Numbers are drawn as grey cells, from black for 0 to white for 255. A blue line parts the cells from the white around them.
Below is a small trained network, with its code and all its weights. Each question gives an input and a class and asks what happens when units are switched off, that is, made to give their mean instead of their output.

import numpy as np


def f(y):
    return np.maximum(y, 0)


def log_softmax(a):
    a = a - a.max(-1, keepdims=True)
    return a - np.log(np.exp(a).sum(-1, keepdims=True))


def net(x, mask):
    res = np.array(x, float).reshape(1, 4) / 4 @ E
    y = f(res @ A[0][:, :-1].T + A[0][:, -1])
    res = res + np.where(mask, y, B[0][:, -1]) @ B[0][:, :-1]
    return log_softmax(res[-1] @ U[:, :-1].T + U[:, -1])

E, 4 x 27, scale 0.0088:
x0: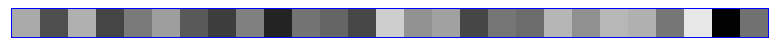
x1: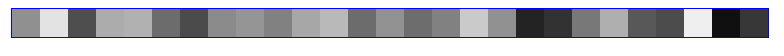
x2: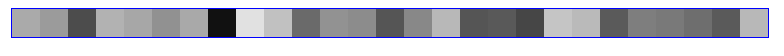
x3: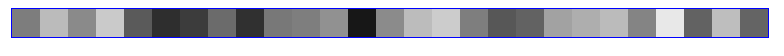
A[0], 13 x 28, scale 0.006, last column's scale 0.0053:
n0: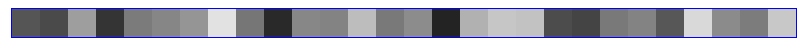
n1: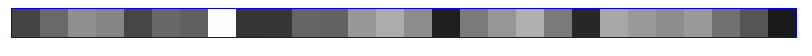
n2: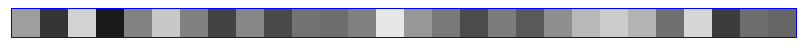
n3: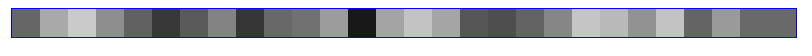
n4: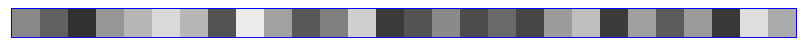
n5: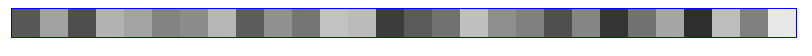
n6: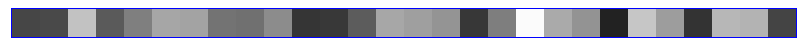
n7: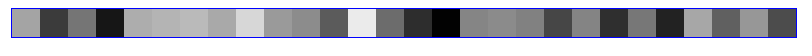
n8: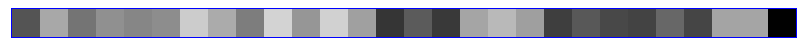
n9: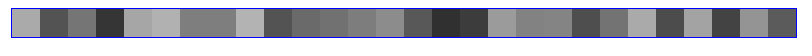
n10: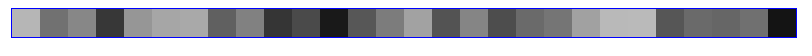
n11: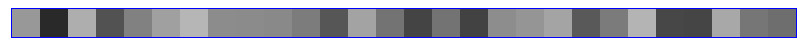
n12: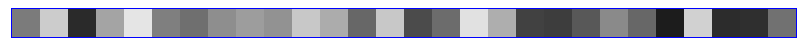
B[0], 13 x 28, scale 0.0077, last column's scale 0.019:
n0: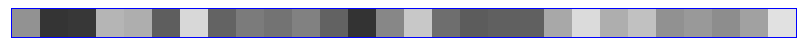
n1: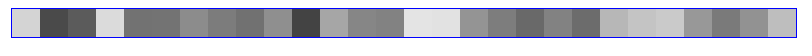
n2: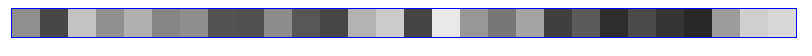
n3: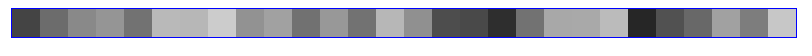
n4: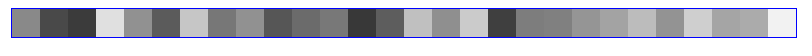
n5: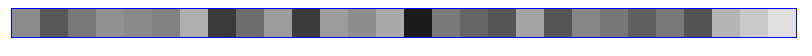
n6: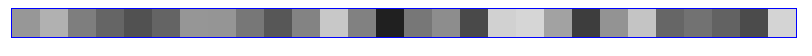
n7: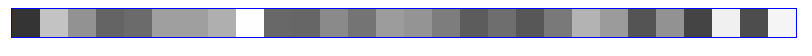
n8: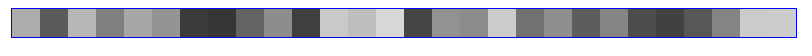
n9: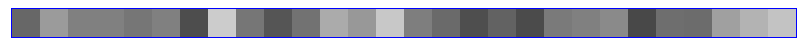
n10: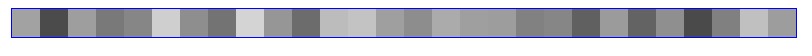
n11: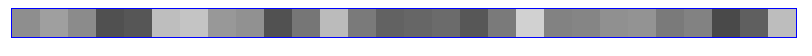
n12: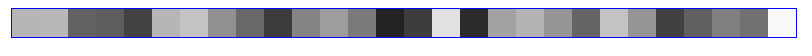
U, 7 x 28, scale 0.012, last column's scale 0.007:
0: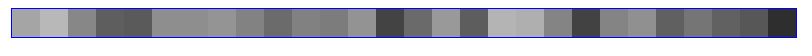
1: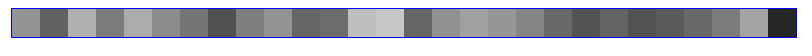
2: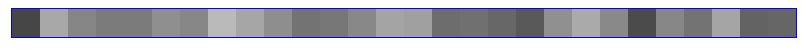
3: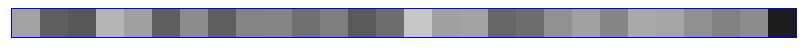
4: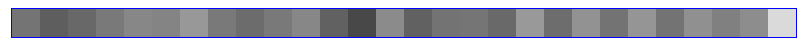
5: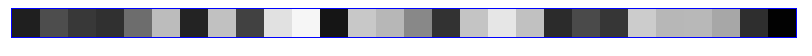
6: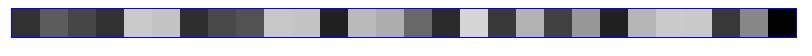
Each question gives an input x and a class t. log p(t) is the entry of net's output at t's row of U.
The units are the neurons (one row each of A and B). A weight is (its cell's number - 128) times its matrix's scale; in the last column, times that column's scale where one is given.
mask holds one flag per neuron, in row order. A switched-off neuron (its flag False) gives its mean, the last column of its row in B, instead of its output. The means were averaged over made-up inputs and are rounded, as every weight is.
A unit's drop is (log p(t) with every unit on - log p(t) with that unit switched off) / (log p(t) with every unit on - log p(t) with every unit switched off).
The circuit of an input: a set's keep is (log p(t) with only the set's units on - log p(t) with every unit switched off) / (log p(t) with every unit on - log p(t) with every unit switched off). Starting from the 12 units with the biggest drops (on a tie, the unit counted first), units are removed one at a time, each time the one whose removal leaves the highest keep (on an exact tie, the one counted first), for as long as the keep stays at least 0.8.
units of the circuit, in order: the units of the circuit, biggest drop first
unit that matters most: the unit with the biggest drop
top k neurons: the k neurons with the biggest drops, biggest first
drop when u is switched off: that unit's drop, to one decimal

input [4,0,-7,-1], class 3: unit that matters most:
n0
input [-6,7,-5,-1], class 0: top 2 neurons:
(n12, n2)
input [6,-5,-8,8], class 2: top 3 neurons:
(n3, n4, n0)
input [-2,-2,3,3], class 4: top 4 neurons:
(n7, n1, n12, n4)
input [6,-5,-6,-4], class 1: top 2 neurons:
(n2, n4)
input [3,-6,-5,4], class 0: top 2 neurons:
(n6, n4)
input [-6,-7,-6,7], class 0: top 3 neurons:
(n6, n7, n4)
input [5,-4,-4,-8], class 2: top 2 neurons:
(n7, n9)
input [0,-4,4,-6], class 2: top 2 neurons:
(n7, n12)
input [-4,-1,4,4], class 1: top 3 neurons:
(n7, n0, n4)
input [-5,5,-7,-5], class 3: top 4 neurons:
(n0, n1, n2, n6)
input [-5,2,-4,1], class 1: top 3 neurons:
(n4, n8, n5)
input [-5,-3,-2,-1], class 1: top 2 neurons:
(n12, n8)
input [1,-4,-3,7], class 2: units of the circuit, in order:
(n3)
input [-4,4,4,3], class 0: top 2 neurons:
(n0, n2)
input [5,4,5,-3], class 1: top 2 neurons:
(n2, n0)
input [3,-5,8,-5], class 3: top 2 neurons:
(n4, n12)
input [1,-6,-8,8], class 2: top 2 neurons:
(n3, n4)
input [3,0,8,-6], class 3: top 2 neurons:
(n4, n3)
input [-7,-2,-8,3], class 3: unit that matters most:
n1
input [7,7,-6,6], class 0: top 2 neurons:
(n12, n8)
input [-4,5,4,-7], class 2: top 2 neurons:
(n7, n6)
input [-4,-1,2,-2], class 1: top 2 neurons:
(n8, n0)
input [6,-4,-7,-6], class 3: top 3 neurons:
(n0, n1, n8)
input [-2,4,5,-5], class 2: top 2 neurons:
(n7, n0)
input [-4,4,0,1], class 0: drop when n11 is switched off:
-0.1
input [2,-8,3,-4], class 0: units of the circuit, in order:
(n6)
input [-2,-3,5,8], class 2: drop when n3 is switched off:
0.3
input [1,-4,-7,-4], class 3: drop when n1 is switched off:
0.5
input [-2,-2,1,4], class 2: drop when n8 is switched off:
0.2
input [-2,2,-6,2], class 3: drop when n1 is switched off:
0.2
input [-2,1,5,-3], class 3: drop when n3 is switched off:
0.1
